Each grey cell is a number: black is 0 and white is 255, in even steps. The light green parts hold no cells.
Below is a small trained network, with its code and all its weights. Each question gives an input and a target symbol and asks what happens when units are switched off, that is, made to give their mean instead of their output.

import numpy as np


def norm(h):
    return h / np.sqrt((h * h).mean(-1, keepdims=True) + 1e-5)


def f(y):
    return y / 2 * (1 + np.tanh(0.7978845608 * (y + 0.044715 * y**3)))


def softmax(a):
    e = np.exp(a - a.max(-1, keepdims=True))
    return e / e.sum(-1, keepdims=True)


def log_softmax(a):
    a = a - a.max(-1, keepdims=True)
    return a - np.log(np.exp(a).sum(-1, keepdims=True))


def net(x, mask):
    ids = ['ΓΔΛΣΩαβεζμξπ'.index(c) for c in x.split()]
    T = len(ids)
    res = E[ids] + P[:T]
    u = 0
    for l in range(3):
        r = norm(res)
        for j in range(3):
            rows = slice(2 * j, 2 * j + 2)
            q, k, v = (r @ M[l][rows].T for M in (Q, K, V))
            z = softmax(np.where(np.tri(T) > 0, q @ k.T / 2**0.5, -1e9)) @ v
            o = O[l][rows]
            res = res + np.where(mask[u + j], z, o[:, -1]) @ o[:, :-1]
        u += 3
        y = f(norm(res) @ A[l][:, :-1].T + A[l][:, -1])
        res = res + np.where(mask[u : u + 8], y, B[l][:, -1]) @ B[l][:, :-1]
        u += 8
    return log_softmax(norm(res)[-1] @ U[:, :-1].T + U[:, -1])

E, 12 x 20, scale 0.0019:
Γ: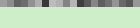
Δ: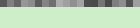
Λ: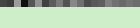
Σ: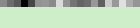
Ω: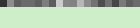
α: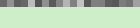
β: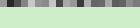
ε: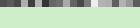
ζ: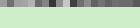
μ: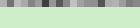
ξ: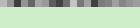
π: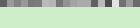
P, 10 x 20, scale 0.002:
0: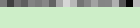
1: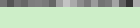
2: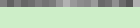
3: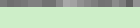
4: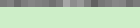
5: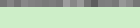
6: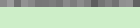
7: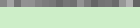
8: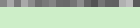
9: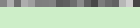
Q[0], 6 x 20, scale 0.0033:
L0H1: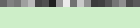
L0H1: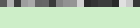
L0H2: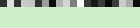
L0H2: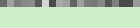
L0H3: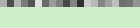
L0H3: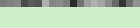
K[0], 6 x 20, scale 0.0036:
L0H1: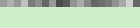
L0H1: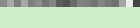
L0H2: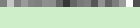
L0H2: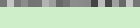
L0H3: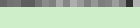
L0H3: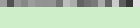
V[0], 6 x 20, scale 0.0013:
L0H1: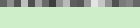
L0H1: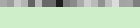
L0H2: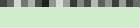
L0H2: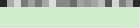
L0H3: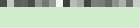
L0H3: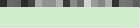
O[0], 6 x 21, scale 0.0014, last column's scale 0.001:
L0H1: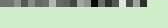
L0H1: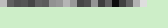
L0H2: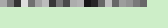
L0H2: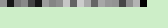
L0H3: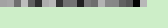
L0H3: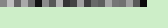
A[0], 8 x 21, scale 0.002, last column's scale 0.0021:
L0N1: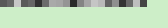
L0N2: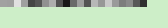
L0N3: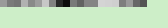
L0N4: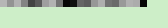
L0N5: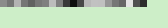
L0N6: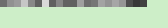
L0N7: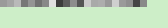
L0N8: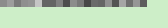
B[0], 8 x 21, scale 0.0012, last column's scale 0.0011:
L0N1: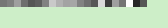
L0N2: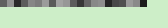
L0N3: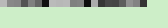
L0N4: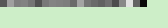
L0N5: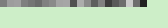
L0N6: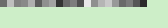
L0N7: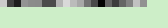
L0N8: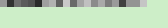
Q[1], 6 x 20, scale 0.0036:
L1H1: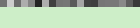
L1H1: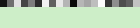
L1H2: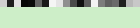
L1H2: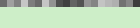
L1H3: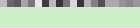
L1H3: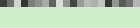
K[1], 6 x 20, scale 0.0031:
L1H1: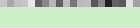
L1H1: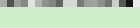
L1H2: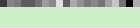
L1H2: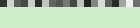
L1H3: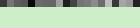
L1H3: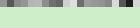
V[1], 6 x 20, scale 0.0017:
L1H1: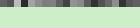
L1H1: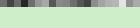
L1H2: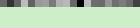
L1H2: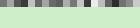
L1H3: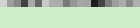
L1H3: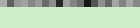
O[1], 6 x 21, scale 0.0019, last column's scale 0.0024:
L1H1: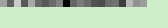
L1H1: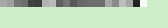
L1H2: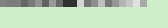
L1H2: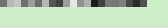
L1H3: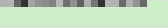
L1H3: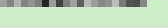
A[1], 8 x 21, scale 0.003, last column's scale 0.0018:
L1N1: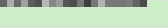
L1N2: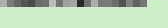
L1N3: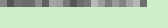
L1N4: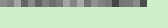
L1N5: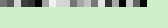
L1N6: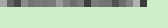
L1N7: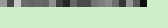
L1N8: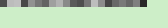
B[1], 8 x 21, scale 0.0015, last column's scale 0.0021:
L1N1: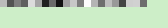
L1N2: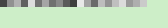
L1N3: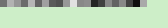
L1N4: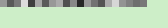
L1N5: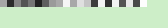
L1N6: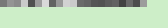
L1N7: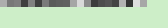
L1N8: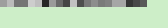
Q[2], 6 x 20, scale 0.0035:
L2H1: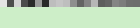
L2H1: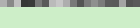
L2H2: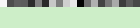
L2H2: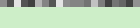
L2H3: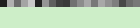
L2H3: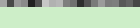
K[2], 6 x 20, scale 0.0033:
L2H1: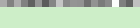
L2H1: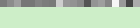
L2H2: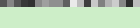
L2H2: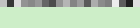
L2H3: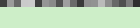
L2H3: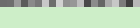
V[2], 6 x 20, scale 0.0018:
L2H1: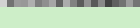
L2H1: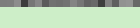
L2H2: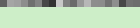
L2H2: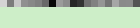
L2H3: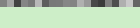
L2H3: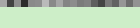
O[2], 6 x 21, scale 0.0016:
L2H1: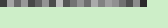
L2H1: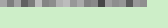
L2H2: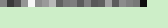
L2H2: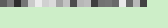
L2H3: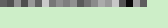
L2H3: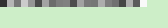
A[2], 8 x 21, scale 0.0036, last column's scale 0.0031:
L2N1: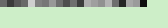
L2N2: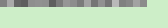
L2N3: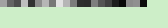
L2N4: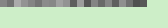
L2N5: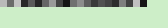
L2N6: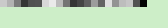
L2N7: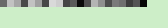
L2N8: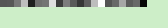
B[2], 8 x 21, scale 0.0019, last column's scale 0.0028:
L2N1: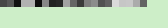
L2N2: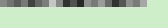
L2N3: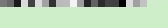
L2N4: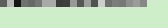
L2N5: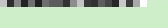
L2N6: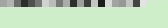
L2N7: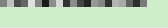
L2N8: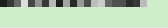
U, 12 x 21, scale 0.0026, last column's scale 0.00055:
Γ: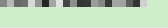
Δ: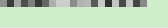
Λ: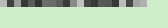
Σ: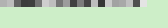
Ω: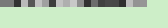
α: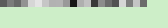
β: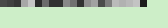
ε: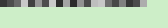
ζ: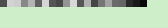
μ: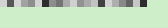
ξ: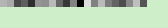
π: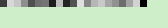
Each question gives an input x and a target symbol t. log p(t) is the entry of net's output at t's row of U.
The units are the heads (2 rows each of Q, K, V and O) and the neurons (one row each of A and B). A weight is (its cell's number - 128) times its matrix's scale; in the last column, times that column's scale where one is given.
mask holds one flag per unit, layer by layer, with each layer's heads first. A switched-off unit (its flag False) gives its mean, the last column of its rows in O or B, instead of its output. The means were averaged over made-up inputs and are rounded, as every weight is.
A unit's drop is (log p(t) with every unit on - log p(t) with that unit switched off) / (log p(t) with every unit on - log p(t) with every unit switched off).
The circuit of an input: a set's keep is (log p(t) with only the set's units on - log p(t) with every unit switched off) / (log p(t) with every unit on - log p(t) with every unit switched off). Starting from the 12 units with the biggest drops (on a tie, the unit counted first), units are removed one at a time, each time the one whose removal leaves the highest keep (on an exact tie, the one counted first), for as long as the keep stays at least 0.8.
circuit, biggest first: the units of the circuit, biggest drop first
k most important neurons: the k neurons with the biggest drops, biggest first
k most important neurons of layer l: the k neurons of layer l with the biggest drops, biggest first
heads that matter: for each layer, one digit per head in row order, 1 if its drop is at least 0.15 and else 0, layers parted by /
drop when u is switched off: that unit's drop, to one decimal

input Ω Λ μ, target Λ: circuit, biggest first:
[L1H1, L2N5, L1N7]
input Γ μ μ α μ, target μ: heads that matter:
000 / 000 / 000
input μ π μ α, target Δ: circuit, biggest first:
[L0H2, L0N1, L1N5]
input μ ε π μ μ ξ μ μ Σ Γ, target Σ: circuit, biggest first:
[L2N6, L1H1]
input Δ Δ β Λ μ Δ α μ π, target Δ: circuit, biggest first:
[L0H2, L1N5]
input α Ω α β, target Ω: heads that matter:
000 / 001 / 000
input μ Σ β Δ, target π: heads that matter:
100 / 010 / 000
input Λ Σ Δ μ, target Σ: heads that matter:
000 / 100 / 000
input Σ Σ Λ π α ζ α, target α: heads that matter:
100 / 000 / 010
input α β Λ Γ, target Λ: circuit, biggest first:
[L1H1, L2N5]
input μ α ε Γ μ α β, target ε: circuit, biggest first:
[L1H3, L2N8]
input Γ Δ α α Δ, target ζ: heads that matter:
000 / 010 / 000
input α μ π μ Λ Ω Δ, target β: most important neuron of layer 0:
[L0N6]
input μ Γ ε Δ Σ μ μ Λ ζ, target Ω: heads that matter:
100 / 000 / 000
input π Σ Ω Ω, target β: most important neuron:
[L2N1]
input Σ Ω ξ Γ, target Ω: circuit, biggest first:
[L1H3, L2N3]
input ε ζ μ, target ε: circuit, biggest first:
[L1H3, L2N8, L1H1]
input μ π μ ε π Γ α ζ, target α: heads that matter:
000 / 000 / 010
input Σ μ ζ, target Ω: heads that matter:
010 / 000 / 000
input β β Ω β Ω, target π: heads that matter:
100 / 000 / 000
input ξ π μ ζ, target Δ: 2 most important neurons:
[L0N1, L1N5]
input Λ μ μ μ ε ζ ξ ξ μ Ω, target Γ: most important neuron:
[L2N7]
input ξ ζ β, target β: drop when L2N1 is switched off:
0.9
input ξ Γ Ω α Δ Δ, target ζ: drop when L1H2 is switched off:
0.9
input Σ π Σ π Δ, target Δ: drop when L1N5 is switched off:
0.2
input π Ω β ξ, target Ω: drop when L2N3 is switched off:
0.1
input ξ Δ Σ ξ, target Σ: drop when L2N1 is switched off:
0.0
